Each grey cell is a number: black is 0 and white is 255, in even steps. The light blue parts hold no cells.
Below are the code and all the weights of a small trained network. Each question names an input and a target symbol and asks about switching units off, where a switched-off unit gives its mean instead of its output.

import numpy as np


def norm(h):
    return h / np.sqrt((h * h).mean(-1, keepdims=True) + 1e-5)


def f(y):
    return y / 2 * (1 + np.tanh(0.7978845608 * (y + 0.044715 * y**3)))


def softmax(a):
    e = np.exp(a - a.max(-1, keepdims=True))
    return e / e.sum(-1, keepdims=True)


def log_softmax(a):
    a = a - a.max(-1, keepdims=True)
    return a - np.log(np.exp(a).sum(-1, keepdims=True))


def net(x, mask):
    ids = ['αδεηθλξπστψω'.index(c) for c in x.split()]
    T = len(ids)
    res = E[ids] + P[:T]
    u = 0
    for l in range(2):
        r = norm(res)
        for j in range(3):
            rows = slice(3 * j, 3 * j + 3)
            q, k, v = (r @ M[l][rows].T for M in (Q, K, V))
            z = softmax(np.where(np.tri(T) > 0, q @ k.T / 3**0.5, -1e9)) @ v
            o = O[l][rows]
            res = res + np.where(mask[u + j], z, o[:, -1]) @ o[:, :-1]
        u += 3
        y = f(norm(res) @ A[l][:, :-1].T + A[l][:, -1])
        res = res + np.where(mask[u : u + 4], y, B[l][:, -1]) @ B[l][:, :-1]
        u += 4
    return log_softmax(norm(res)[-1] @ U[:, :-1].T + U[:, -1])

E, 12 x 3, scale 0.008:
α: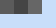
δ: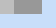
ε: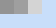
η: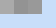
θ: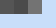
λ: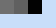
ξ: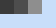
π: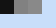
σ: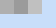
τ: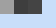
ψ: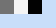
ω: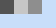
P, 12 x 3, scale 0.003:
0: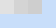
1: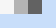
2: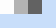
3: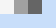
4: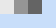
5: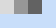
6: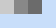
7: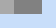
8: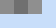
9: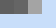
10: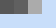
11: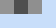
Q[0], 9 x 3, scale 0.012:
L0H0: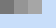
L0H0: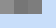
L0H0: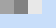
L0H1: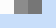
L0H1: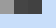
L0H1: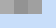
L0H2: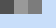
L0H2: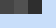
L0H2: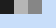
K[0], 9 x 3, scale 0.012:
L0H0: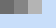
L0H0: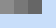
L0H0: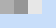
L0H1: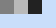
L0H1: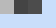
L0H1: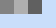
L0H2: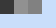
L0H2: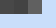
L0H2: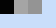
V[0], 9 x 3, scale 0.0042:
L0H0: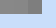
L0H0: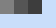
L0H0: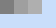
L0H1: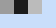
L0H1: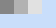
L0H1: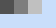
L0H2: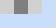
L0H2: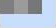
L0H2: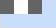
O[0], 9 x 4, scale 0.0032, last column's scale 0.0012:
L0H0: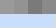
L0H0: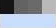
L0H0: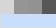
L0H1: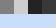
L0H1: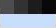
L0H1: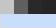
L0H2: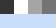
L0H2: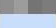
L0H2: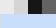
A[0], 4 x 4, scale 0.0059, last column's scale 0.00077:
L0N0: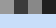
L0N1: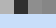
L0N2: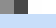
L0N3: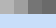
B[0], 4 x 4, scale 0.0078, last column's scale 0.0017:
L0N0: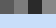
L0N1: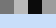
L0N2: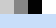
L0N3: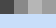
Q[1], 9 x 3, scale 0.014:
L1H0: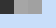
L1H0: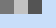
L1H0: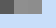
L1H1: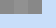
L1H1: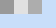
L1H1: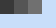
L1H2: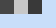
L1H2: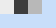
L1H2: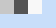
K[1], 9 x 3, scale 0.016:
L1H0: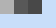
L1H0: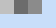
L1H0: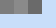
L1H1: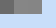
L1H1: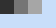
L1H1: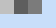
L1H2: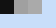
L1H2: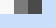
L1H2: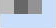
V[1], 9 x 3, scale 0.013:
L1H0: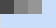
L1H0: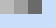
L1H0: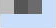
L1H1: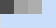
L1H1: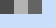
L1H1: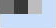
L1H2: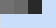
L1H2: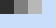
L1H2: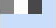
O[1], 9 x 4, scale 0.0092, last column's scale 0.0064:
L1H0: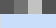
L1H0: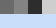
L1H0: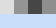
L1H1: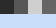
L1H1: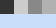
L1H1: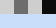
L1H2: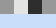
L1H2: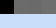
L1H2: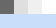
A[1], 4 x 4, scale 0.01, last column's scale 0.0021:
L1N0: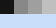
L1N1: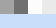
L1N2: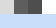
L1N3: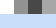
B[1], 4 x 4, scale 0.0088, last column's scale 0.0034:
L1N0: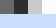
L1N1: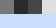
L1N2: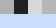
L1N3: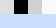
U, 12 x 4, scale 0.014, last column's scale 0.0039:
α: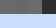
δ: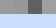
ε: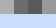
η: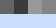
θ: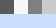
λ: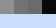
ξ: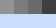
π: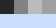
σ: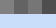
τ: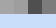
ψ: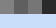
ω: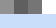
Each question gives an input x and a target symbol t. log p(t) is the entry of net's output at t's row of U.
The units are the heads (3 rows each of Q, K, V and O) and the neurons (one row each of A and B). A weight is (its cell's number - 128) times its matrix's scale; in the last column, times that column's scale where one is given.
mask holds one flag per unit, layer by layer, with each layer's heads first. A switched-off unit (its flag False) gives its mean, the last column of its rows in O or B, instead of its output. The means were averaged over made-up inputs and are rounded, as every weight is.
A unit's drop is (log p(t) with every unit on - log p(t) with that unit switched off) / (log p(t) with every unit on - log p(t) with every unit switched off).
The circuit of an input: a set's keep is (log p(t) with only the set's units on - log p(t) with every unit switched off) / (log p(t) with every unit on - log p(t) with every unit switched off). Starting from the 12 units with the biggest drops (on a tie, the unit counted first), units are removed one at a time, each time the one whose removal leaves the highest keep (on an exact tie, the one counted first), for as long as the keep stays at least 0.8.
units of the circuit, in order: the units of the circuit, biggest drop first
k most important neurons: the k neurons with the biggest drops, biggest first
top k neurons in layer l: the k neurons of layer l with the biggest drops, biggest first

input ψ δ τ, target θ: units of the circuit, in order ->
[L0N1; L1H2]
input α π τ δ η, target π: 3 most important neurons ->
[L0N2; L0N1; L0N0]
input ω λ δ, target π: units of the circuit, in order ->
[L1H1]
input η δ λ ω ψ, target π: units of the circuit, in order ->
[L0N2; L1H2]
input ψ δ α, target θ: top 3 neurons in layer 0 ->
[L0N3; L0N2; L0N1]
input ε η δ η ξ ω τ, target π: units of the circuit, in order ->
[L0N2; L1H2; L0N1]
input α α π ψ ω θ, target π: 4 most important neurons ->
[L0N2; L0N1; L1N0; L0N0]
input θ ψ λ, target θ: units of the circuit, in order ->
[L0N2; L1H2]
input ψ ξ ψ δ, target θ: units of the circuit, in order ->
[L1H1; L0N2]
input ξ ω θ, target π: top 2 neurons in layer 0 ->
[L0N2; L0N3]
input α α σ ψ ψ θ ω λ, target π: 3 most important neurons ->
[L0N2; L0N3; L1N0]
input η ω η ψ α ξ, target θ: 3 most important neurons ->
[L0N3; L0N2; L1N1]
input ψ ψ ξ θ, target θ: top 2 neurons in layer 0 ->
[L0N2; L0N3]
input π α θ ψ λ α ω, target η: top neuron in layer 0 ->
[L0N2]
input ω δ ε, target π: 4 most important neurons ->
[L0N3; L0N2; L1N3; L1N2]
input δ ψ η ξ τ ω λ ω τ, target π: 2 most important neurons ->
[L0N2; L0N1]
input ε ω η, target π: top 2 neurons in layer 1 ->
[L1N3; L1N2]
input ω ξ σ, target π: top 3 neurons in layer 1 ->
[L1N3; L1N1; L1N2]
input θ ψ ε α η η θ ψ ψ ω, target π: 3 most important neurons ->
[L0N2; L0N1; L1N0]
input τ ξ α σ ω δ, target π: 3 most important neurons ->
[L0N2; L0N3; L0N1]
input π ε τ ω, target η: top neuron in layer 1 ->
[L1N1]
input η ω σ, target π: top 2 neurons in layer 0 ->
[L0N3; L0N2]
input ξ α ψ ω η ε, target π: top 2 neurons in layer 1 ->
[L1N1; L1N3]
